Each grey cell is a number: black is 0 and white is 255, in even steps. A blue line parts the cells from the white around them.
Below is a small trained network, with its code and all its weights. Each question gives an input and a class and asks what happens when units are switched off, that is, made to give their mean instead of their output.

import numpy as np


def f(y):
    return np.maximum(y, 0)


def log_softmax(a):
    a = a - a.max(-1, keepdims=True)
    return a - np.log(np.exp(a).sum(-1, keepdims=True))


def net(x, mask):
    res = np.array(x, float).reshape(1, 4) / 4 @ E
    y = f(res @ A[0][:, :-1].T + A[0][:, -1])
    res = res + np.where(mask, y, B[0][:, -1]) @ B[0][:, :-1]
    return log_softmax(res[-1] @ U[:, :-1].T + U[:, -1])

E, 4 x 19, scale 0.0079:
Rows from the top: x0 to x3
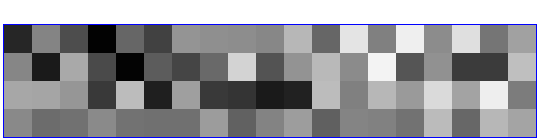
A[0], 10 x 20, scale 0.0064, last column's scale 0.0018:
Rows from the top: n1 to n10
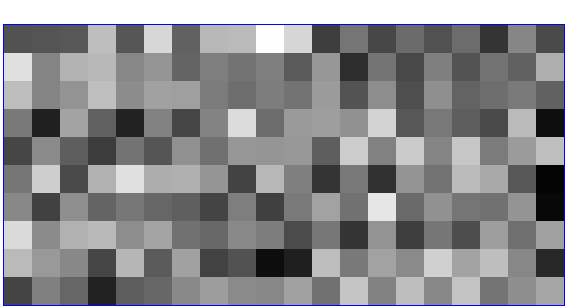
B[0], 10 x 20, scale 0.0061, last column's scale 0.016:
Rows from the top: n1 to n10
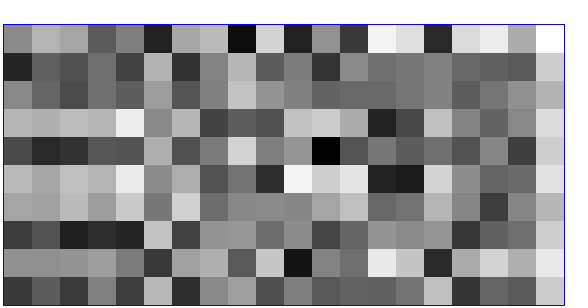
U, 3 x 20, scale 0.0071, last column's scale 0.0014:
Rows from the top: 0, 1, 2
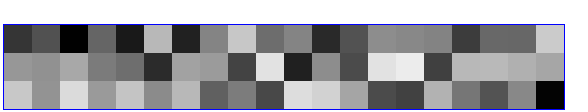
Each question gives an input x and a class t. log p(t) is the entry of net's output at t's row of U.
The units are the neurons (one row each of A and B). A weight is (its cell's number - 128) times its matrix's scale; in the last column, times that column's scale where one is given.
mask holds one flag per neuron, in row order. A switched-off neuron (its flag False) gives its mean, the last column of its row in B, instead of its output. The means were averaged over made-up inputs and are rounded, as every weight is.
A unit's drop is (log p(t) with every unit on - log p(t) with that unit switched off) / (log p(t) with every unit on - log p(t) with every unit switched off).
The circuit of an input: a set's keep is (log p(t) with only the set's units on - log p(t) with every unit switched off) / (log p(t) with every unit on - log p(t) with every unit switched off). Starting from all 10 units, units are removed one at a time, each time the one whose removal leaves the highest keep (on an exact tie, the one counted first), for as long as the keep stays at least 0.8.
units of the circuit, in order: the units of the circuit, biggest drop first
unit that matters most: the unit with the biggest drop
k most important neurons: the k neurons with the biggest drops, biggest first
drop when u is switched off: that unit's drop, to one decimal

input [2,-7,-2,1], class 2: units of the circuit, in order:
n6
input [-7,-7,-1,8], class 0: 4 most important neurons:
n8, n2, n4, n3
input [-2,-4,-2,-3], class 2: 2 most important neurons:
n6, n9
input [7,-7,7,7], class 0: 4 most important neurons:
n5, n1, n10, n4
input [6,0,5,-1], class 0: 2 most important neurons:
n1, n5
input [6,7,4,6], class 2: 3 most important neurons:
n4, n7, n8
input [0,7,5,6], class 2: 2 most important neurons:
n1, n4
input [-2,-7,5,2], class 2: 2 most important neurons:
n6, n1
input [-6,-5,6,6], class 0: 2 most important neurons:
n1, n8
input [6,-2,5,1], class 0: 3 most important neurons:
n1, n5, n10
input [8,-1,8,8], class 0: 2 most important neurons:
n5, n10
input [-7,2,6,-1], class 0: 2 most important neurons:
n1, n8
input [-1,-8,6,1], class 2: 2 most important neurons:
n6, n1
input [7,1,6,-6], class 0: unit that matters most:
n5
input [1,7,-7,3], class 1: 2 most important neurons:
n1, n6
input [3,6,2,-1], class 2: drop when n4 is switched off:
0.2
